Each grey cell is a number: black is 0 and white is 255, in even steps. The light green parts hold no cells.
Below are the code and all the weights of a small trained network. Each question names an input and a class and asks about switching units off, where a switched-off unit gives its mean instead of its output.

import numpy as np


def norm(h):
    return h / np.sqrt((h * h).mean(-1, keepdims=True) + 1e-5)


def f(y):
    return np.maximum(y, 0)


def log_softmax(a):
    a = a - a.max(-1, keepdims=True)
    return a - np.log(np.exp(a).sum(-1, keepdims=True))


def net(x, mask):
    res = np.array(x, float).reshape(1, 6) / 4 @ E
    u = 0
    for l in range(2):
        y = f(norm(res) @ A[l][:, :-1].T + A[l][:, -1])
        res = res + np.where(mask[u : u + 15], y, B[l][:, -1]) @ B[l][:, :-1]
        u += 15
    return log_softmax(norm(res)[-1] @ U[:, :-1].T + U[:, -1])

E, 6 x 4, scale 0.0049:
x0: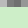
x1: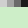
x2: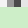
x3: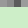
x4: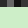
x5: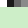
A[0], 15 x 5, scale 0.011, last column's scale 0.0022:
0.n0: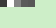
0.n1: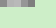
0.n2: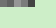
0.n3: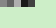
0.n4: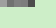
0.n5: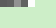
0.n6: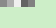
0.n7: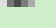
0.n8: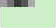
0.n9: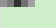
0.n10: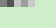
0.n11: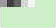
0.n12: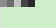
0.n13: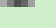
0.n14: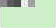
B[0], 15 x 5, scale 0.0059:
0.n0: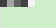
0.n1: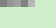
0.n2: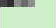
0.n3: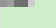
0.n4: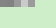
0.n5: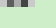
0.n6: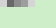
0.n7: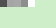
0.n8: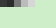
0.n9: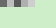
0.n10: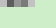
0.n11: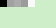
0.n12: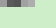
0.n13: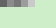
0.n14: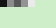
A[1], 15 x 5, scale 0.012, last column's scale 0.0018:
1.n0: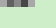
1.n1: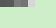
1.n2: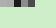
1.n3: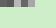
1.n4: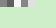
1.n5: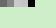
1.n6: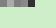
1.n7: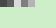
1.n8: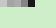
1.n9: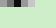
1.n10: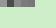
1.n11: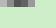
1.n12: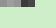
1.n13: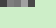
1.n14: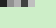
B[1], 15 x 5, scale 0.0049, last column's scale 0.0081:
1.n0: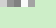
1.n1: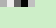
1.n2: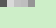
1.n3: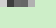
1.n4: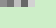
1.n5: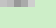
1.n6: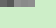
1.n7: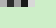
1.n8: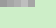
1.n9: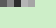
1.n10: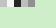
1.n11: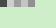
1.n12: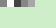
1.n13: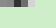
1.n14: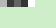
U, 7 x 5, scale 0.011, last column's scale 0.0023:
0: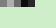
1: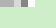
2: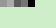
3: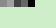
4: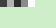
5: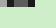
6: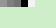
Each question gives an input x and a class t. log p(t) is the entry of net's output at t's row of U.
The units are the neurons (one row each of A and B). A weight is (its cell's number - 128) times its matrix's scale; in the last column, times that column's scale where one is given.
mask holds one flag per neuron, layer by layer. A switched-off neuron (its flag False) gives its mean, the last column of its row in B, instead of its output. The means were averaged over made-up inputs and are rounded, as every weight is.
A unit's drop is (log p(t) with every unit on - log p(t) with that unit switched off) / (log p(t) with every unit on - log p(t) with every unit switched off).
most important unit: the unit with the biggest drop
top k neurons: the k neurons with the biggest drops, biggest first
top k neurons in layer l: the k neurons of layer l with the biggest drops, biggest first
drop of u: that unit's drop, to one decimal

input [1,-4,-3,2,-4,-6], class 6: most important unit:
0.n0
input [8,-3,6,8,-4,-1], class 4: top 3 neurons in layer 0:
[0.n14; 0.n5; 0.n6]
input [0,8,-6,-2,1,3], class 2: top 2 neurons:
[0.n11; 1.n0]
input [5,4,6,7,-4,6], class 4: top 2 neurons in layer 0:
[0.n14; 0.n5]
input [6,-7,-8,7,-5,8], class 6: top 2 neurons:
[1.n7; 0.n11]
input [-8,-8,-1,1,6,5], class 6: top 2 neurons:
[1.n1; 0.n5]
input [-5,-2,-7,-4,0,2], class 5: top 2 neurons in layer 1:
[1.n3; 1.n0]
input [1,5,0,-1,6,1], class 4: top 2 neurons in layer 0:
[0.n9; 0.n11]
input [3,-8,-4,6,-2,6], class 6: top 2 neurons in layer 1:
[1.n7; 1.n1]
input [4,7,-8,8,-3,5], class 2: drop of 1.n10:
0.2
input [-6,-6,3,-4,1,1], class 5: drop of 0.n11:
-0.1
